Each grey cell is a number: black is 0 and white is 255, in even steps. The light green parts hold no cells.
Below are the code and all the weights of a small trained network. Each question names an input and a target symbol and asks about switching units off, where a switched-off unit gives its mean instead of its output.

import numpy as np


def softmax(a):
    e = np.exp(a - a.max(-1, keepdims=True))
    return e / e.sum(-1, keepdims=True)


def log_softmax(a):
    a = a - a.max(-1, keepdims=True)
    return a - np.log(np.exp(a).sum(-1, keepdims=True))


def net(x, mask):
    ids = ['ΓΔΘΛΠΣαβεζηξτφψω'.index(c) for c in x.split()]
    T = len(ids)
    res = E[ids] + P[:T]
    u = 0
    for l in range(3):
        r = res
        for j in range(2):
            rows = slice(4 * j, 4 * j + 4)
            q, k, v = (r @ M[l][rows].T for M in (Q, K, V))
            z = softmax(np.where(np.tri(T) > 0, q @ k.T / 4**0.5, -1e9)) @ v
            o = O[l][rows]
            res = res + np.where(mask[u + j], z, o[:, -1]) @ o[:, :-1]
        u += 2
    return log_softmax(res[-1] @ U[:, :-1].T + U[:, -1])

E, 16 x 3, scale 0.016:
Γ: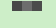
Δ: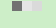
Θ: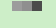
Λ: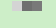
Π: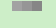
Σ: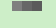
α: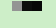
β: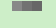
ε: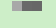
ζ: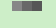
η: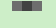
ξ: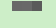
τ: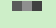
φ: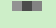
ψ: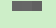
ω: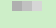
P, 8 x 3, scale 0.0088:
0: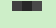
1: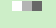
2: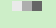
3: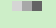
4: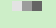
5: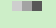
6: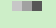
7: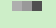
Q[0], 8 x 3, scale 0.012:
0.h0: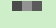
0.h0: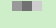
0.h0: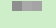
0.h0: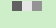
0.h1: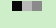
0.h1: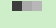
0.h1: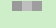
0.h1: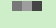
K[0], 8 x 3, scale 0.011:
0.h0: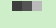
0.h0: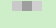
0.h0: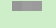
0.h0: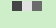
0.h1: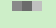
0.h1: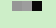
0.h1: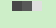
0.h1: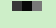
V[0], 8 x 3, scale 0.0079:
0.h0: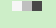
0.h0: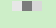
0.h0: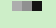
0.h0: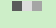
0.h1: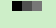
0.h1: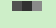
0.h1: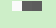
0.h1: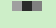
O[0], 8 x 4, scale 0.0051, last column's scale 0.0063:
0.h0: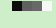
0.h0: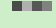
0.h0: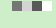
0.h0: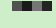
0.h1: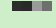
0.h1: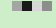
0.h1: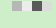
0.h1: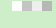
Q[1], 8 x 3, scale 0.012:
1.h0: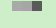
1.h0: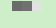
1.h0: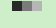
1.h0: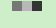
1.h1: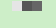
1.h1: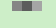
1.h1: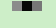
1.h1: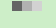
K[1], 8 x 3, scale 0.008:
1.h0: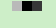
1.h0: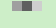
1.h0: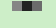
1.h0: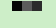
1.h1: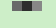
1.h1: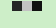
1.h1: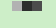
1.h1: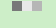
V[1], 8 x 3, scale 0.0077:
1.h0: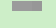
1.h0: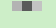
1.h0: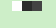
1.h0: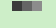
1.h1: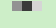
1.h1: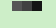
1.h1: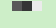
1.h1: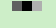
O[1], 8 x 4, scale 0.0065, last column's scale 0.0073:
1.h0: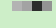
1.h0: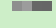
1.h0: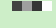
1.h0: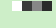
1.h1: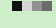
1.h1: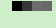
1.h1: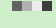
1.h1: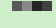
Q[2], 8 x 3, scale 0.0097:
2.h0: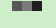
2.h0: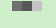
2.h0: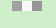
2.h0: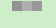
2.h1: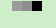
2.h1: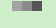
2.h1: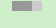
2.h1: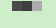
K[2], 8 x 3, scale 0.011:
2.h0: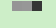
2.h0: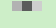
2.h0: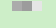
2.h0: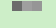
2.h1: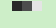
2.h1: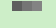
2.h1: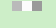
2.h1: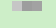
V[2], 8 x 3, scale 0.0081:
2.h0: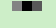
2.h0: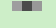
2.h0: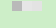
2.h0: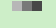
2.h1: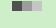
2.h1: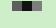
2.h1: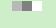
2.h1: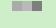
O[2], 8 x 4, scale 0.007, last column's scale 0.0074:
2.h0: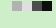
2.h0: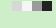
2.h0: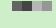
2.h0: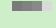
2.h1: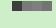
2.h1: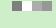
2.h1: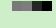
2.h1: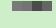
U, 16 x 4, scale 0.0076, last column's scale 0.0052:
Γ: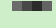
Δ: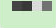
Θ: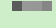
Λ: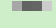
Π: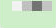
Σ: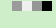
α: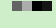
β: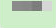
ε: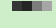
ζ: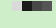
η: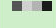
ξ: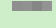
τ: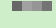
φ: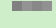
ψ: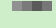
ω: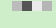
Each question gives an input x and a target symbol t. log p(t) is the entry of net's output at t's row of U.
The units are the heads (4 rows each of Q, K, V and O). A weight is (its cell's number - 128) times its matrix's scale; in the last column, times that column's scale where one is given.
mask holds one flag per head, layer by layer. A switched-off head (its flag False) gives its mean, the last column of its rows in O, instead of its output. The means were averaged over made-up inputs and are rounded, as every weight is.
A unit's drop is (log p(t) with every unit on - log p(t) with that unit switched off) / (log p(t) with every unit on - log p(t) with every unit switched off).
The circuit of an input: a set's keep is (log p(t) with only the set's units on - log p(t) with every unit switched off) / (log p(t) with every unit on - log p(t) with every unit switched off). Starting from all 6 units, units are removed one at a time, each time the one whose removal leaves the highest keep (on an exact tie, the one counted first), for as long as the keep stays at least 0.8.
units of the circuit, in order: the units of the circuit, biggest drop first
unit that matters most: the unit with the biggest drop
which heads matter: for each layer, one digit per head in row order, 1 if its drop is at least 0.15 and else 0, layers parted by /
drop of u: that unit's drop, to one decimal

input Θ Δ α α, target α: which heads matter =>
10 / 10 / 10
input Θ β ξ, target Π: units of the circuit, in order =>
1.h1, 2.h0
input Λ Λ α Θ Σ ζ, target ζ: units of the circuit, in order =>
1.h1, 0.h1, 2.h1
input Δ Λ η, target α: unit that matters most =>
0.h1
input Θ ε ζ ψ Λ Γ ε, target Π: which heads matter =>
00 / 01 / 11
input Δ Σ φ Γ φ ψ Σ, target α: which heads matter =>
01 / 11 / 11
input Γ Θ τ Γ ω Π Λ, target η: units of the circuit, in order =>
0.h1, 2.h1, 1.h1
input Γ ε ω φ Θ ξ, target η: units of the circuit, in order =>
0.h1, 2.h1
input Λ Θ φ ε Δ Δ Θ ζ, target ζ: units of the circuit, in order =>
1.h1, 2.h1, 0.h1
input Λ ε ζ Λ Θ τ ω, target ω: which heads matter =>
00 / 11 / 10
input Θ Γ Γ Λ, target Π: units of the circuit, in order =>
2.h0, 1.h1
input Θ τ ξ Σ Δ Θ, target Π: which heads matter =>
01 / 01 / 11
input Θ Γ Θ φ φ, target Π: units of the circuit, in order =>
1.h1, 2.h0
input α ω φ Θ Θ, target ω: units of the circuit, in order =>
2.h0, 1.h1, 2.h1
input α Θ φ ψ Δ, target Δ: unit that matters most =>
2.h0
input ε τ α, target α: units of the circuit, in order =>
2.h0, 1.h1
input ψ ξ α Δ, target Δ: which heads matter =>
10 / 01 / 10
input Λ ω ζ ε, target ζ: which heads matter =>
11 / 01 / 01
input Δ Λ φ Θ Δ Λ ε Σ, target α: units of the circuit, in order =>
0.h1, 2.h1, 1.h0
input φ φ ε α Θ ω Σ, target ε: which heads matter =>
11 / 11 / 11
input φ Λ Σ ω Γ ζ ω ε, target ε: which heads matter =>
11 / 01 / 11
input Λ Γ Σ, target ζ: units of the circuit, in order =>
2.h1, 0.h1, 1.h1
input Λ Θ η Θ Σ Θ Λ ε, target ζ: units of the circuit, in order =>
1.h1, 2.h1, 0.h1
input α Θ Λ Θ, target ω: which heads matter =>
11 / 01 / 11
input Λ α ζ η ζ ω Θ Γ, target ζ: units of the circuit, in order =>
1.h1, 0.h1, 2.h1
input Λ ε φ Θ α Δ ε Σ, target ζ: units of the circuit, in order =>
1.h1, 2.h1, 0.h1
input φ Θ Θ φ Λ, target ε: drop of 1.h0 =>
0.1
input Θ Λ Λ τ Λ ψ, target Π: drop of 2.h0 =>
0.3
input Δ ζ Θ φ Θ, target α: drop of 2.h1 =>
0.3
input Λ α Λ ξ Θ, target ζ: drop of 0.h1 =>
0.7
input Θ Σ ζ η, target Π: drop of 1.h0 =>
0.0
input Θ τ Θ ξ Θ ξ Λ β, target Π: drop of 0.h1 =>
0.1
